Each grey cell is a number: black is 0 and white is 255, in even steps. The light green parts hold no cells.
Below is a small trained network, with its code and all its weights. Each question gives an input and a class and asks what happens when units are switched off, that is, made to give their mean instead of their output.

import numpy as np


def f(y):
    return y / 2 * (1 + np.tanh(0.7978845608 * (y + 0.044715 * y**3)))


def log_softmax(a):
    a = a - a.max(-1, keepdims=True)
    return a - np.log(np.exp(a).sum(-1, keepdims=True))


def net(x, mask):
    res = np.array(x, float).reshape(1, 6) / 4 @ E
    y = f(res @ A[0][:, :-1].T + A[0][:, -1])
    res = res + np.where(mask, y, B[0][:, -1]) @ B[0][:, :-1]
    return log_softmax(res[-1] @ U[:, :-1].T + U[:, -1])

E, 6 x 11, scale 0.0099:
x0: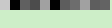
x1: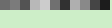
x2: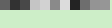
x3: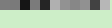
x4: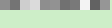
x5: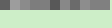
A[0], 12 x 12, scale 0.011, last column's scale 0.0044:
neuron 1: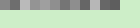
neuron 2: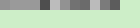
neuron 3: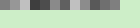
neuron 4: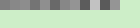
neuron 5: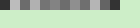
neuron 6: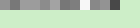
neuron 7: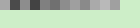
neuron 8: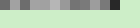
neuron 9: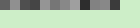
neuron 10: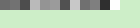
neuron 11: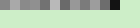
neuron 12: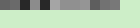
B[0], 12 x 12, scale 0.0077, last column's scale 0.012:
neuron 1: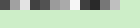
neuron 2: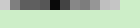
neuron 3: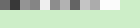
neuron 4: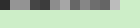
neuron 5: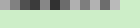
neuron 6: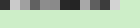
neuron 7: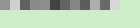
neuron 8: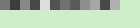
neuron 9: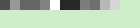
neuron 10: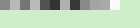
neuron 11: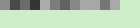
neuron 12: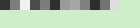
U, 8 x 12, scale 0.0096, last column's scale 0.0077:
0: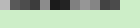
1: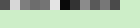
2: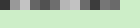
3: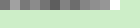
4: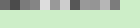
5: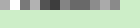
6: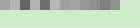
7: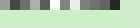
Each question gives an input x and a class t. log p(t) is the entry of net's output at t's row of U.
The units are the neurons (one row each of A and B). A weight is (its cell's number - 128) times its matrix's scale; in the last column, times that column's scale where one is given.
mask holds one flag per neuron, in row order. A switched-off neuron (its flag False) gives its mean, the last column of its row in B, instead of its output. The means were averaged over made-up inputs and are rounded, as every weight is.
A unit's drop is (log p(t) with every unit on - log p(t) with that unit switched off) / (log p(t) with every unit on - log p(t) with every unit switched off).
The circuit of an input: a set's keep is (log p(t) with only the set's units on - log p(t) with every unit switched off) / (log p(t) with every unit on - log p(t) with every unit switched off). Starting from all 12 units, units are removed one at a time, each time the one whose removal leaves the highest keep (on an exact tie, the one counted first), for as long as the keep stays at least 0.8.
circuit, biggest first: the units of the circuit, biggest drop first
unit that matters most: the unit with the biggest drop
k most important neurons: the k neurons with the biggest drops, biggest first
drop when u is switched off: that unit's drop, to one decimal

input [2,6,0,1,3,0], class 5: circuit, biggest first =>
neuron 10
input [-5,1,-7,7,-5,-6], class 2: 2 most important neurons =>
neuron 12; neuron 8
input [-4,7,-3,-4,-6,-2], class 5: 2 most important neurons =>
neuron 10; neuron 5
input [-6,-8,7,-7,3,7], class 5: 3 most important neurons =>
neuron 2; neuron 3; neuron 12
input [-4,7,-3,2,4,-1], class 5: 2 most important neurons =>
neuron 10; neuron 9
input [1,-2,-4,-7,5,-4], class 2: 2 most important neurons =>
neuron 1; neuron 9
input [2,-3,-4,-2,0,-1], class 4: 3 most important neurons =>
neuron 3; neuron 10; neuron 2
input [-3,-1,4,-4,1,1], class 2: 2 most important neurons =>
neuron 3; neuron 1
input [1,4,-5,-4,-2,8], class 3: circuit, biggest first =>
neuron 3; neuron 10
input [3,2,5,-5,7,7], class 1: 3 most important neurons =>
neuron 6; neuron 3; neuron 12
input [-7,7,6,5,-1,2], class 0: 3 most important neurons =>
neuron 8; neuron 5; neuron 3
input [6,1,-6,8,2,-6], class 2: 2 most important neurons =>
neuron 12; neuron 2
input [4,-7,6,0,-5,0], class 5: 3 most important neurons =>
neuron 7; neuron 3; neuron 8
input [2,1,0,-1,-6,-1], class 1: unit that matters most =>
neuron 9
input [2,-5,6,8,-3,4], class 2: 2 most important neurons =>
neuron 12; neuron 3
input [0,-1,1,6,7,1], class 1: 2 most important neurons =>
neuron 6; neuron 1
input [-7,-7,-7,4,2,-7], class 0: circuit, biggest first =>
neuron 2; neuron 11
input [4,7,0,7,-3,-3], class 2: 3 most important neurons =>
neuron 12; neuron 7; neuron 2
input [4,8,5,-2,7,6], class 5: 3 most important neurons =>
neuron 10; neuron 9; neuron 3
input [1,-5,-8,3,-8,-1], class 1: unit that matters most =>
neuron 9
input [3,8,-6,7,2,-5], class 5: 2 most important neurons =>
neuron 10; neuron 1
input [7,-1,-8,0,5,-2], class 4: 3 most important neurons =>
neuron 3; neuron 2; neuron 5
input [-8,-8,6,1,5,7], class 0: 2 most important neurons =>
neuron 2; neuron 8
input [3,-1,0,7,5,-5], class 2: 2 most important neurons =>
neuron 12; neuron 9
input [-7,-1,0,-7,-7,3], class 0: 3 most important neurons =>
neuron 5; neuron 2; neuron 8
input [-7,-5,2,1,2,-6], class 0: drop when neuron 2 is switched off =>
0.2
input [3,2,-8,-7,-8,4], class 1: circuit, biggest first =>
neuron 9
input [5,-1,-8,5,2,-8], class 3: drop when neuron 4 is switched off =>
-0.1
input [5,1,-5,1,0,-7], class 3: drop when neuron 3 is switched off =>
0.3
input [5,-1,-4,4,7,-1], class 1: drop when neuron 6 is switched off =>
1.1
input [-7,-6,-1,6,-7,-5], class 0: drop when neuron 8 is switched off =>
0.1
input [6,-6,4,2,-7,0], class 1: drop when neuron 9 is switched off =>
0.8
